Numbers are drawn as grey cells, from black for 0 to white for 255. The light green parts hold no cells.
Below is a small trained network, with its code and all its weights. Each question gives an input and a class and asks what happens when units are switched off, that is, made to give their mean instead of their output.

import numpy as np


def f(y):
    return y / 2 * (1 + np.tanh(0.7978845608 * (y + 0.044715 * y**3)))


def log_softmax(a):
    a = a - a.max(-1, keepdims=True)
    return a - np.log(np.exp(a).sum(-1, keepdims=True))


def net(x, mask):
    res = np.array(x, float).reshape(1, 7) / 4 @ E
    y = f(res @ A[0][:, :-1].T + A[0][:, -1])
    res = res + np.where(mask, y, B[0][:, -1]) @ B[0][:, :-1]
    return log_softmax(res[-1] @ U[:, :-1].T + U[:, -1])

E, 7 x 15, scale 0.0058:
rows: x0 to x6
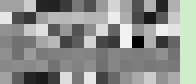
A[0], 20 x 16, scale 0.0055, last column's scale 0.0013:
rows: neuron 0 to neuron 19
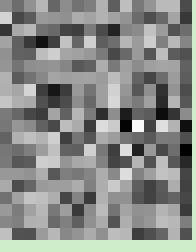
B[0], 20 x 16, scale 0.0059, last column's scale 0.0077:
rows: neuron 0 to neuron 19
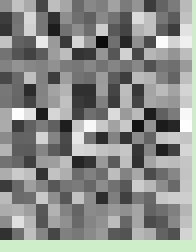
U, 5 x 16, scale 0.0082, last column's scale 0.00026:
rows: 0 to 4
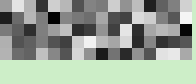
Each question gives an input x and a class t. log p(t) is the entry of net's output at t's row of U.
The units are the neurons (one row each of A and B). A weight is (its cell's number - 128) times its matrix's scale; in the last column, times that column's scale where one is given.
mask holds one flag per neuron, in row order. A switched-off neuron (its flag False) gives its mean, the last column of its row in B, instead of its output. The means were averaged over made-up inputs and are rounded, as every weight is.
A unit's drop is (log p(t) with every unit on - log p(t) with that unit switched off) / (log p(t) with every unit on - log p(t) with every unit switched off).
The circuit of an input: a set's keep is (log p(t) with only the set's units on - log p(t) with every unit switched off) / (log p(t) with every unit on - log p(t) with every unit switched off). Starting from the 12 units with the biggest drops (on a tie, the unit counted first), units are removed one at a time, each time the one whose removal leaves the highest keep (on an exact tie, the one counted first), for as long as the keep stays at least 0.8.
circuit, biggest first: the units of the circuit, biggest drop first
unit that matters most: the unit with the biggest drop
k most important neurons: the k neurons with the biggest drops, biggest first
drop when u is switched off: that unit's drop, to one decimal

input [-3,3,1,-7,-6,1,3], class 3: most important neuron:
[neuron 10]
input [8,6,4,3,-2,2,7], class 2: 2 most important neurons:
[neuron 7; neuron 8]
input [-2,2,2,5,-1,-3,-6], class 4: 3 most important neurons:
[neuron 10; neuron 16; neuron 11]
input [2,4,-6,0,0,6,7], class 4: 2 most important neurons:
[neuron 3; neuron 14]
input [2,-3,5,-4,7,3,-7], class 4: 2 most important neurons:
[neuron 11; neuron 16]
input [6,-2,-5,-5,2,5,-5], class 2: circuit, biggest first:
[neuron 7; neuron 8]
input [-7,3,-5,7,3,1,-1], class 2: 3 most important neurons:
[neuron 13; neuron 4; neuron 10]
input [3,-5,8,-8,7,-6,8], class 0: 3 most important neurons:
[neuron 14; neuron 18; neuron 0]
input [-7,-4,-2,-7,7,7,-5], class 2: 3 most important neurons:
[neuron 13; neuron 4; neuron 12]
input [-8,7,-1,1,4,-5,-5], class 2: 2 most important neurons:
[neuron 13; neuron 4]
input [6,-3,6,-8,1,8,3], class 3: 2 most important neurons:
[neuron 10; neuron 9]
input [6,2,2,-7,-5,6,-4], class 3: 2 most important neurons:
[neuron 10; neuron 13]
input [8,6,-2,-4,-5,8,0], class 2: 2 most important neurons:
[neuron 7; neuron 8]
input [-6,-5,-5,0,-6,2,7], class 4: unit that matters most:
neuron 3
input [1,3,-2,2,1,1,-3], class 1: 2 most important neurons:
[neuron 3; neuron 10]
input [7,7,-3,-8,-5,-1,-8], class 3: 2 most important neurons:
[neuron 10; neuron 3]
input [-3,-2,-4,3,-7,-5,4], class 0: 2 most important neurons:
[neuron 9; neuron 10]
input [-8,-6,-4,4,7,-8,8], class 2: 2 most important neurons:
[neuron 13; neuron 4]
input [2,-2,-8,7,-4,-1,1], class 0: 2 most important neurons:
[neuron 9; neuron 10]
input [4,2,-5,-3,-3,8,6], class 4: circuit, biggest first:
[neuron 3]
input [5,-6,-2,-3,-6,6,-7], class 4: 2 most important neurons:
[neuron 16; neuron 11]
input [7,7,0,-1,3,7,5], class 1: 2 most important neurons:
[neuron 1; neuron 19]
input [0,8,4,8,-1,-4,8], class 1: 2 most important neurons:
[neuron 19; neuron 1]
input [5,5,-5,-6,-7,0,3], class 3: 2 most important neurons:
[neuron 10; neuron 14]
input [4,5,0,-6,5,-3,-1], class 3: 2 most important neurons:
[neuron 10; neuron 2]
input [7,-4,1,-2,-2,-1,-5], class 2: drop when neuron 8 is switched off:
0.1
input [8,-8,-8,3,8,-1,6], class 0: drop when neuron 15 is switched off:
0.1
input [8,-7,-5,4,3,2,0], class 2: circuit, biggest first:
[neuron 7]
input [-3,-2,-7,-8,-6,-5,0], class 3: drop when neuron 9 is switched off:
-0.1
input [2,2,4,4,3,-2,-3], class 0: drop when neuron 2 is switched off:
0.2
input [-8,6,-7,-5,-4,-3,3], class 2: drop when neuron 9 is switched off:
-0.1
